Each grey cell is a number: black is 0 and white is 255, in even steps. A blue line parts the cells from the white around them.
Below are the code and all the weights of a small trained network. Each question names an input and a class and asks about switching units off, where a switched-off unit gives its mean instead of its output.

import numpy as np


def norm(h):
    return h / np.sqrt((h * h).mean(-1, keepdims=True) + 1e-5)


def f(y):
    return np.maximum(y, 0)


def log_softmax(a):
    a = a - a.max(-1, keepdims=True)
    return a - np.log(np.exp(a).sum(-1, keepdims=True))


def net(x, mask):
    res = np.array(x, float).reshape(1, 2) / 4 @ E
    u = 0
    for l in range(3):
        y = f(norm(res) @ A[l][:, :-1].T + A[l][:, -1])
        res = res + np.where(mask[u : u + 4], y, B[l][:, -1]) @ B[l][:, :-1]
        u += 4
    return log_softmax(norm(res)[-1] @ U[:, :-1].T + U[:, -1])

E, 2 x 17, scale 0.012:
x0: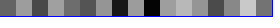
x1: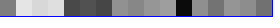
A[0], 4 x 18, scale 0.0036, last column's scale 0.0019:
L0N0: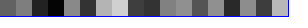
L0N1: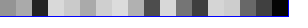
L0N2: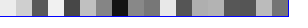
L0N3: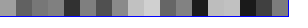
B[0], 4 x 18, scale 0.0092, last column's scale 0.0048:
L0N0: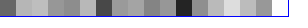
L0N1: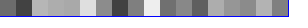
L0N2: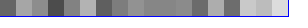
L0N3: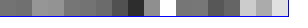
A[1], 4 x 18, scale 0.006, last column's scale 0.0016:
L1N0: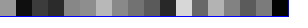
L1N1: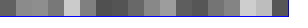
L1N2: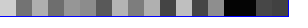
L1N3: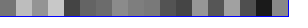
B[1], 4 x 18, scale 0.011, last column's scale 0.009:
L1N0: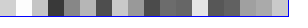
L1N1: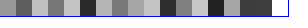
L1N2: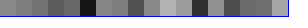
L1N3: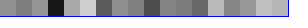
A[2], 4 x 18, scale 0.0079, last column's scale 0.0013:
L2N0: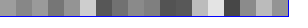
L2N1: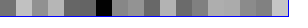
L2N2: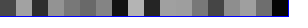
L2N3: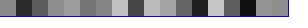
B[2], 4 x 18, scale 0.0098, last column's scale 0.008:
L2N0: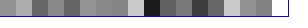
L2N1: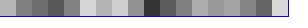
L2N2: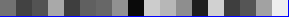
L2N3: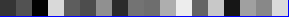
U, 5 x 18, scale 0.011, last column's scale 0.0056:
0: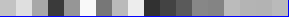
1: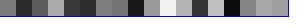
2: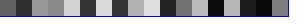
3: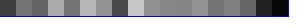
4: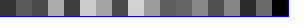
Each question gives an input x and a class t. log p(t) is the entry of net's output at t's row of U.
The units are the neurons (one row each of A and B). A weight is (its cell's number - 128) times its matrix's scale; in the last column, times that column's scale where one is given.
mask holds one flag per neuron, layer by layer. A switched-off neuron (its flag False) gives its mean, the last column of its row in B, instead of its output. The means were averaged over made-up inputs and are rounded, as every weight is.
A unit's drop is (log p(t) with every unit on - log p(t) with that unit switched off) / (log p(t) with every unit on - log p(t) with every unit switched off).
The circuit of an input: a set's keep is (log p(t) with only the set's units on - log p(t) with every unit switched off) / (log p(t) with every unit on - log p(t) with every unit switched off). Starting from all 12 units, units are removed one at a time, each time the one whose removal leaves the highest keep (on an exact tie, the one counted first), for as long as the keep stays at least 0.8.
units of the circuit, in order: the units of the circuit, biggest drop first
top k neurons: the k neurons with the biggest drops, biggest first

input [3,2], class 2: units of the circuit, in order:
[L1N1]
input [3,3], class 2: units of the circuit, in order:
[L1N1, L1N0]
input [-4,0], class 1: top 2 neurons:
[L0N0, L2N3]
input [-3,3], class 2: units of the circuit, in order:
[L0N3, L1N0, L1N1]
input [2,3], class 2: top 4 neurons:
[L0N2, L1N1, L1N0, L0N0]
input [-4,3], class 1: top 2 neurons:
[L1N0, L0N0]
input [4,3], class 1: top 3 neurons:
[L1N0, L0N0, L2N2]
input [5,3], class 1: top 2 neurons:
[L2N2, L1N0]
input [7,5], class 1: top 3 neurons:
[L2N2, L1N0, L0N0]
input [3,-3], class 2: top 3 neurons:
[L0N0, L1N1, L2N3]
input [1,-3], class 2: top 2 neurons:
[L0N0, L1N0]
